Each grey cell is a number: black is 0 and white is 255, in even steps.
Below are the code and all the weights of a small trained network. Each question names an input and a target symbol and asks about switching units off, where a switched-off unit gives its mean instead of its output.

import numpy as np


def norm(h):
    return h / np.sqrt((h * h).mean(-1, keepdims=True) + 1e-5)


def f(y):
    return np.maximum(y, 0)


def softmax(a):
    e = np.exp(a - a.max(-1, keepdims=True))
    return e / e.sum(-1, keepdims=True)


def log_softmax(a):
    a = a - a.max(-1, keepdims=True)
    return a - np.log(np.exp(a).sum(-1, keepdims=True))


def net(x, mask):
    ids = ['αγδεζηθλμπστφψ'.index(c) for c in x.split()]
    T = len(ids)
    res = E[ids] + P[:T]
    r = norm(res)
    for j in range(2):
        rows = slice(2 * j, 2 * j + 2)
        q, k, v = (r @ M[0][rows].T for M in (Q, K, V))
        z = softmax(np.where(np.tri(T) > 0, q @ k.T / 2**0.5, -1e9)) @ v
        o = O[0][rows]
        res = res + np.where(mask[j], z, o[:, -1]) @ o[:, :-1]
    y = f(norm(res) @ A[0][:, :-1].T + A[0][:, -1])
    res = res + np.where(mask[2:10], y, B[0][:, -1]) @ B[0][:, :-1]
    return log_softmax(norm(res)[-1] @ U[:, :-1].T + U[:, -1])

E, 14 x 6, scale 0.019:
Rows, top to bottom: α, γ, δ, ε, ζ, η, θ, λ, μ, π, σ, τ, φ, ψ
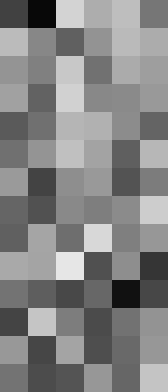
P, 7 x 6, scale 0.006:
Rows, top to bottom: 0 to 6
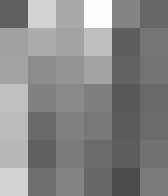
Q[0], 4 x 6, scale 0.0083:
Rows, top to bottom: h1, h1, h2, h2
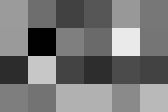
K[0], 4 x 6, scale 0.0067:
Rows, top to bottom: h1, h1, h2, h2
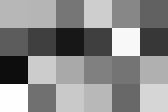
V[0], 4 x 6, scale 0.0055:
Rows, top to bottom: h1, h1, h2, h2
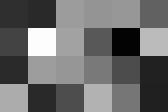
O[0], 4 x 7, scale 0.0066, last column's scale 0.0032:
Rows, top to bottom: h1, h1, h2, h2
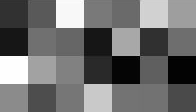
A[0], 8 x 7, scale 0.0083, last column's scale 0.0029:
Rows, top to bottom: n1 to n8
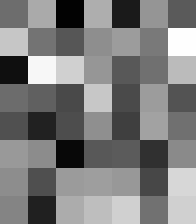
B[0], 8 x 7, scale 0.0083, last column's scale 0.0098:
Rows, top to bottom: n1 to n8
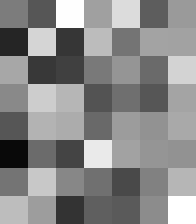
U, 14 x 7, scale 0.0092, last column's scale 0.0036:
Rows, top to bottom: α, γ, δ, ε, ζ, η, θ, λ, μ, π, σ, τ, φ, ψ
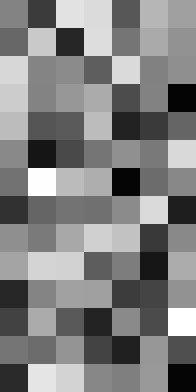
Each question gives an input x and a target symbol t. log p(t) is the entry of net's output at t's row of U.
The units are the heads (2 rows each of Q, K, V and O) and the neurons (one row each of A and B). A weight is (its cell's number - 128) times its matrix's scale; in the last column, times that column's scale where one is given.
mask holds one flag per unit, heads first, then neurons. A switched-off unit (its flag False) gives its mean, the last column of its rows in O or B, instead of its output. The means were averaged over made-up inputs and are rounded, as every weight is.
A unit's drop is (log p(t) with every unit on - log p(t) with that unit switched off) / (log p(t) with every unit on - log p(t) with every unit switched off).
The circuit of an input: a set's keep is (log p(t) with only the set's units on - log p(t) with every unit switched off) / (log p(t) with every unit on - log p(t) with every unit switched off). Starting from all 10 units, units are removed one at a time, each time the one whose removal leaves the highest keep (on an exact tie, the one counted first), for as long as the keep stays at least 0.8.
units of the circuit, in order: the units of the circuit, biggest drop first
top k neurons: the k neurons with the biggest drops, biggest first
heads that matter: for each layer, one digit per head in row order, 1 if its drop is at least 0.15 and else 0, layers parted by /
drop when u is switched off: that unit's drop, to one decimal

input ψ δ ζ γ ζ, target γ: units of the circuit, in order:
n8
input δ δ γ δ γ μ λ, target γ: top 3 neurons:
n8, n1, n2
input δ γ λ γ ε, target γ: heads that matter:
11
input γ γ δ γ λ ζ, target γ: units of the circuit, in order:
h2, n8
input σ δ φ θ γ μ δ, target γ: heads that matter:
11
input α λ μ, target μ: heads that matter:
00
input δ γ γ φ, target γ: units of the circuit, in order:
h1, n2
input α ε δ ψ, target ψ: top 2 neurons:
n5, n4
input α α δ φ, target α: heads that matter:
10
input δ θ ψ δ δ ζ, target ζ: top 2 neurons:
n3, n2
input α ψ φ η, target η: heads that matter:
10
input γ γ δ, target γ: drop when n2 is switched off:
0.1
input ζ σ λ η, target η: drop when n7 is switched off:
0.0
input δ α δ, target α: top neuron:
n4
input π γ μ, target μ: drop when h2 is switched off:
-0.2
